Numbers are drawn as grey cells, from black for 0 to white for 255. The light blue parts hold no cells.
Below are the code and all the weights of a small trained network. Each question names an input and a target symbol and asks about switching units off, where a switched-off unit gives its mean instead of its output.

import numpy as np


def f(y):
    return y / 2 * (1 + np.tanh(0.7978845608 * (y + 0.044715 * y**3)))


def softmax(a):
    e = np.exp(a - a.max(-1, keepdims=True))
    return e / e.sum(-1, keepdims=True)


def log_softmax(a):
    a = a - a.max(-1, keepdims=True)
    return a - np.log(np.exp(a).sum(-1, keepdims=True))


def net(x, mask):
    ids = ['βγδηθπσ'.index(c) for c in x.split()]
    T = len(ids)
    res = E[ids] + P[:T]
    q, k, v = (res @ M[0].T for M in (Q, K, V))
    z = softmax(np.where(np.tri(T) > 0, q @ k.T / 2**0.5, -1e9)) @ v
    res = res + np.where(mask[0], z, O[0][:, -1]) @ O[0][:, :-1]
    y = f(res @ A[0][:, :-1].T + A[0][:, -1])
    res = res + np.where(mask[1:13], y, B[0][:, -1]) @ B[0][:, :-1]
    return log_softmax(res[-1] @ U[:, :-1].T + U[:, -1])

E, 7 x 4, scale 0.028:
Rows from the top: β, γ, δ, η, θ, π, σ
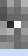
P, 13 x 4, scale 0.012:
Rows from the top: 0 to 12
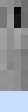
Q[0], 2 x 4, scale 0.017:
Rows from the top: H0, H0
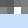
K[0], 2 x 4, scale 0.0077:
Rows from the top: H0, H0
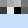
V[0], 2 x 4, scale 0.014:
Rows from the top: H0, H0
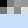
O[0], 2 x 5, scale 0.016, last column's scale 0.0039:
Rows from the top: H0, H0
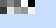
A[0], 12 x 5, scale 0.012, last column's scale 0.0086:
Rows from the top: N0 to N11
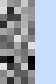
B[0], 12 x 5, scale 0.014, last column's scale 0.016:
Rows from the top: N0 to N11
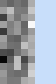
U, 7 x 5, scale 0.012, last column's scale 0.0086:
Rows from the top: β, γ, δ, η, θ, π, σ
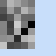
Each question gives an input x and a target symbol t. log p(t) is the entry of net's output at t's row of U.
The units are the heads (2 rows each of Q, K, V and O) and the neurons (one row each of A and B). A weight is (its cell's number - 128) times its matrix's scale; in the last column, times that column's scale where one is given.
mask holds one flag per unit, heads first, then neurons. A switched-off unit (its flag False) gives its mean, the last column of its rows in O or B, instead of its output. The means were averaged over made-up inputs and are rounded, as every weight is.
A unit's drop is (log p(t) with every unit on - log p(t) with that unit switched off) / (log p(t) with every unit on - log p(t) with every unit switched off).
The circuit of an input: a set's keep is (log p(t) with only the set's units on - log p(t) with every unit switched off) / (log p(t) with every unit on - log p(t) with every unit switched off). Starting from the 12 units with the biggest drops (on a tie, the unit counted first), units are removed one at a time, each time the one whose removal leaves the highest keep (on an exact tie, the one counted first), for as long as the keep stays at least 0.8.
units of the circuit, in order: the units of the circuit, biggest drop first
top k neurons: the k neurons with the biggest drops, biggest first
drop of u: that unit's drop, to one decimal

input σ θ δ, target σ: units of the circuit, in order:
[H0, N6, N11]
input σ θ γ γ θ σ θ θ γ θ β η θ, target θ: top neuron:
[N9]
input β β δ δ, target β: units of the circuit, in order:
[H0, N3]
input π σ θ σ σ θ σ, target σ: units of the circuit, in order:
[N9, N4]
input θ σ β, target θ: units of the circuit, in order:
[H0, N3]
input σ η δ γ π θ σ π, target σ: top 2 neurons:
[N9, N4]
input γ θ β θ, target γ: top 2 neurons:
[N4, N2]
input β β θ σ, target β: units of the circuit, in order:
[H0, N3]
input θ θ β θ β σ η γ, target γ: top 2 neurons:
[N2, N3]
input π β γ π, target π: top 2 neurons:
[N9, N3]
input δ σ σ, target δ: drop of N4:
0.2
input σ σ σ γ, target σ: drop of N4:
0.0
